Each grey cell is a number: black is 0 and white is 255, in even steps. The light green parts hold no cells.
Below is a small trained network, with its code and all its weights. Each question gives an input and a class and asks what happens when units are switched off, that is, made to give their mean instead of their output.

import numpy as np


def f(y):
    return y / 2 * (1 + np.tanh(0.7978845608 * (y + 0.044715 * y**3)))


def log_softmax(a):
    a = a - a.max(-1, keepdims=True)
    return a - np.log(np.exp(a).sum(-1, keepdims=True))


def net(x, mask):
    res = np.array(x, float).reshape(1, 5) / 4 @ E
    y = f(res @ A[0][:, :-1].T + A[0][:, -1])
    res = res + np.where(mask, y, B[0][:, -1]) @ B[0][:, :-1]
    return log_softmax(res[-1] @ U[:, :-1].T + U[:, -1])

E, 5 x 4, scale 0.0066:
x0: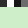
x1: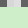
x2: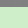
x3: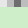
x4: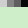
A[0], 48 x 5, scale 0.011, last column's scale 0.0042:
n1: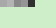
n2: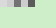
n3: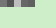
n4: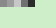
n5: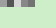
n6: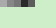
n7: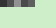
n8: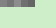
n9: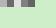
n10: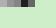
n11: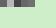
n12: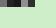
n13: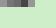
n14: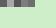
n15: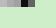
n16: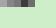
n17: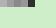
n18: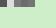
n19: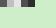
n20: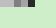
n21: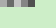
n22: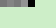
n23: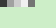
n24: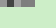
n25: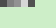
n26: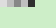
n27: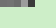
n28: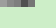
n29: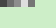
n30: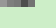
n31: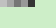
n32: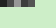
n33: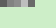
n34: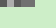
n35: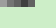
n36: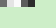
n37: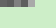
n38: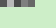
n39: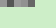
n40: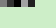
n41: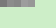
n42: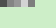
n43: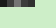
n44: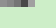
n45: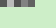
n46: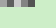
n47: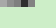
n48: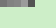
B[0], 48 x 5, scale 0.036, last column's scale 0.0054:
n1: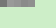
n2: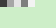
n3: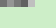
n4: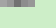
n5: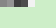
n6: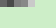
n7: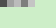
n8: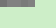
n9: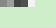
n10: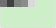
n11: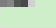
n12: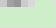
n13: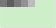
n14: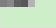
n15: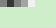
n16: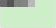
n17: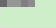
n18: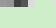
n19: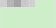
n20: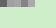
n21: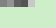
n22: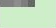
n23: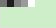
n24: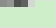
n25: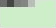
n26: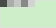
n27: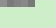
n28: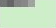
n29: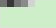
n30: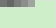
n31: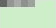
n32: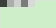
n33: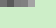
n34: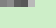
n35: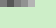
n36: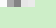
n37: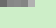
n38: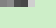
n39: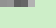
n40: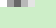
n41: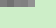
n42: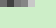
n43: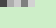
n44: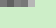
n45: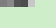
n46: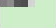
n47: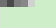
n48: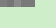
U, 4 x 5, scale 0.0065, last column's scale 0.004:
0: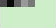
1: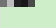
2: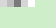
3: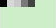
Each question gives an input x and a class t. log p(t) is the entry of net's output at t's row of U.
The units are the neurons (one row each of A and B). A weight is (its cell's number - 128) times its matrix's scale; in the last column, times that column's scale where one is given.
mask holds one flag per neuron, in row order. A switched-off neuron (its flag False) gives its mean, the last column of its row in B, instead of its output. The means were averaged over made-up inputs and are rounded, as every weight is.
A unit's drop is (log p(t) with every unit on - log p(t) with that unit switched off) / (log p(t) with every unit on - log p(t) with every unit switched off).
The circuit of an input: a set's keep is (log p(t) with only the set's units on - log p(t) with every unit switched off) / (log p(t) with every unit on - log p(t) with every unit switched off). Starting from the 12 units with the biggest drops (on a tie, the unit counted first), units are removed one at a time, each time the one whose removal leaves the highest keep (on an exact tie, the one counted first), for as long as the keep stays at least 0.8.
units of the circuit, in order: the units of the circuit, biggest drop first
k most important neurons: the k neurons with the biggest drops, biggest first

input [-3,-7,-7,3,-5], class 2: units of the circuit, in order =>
n40
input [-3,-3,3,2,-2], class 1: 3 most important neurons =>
n36; n19; n15
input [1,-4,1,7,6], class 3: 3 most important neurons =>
n2; n26; n23
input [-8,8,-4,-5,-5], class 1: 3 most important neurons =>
n5; n9; n46
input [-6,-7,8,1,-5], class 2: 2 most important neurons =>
n12; n40
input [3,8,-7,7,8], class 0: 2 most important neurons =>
n15; n10
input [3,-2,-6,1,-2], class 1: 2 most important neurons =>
n36; n15
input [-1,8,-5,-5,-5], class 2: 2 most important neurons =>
n36; n19
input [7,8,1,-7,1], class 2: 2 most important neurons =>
n36; n19
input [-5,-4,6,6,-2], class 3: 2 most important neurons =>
n2; n26
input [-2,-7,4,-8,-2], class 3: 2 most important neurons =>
n43; n32
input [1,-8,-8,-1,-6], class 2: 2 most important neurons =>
n40; n12
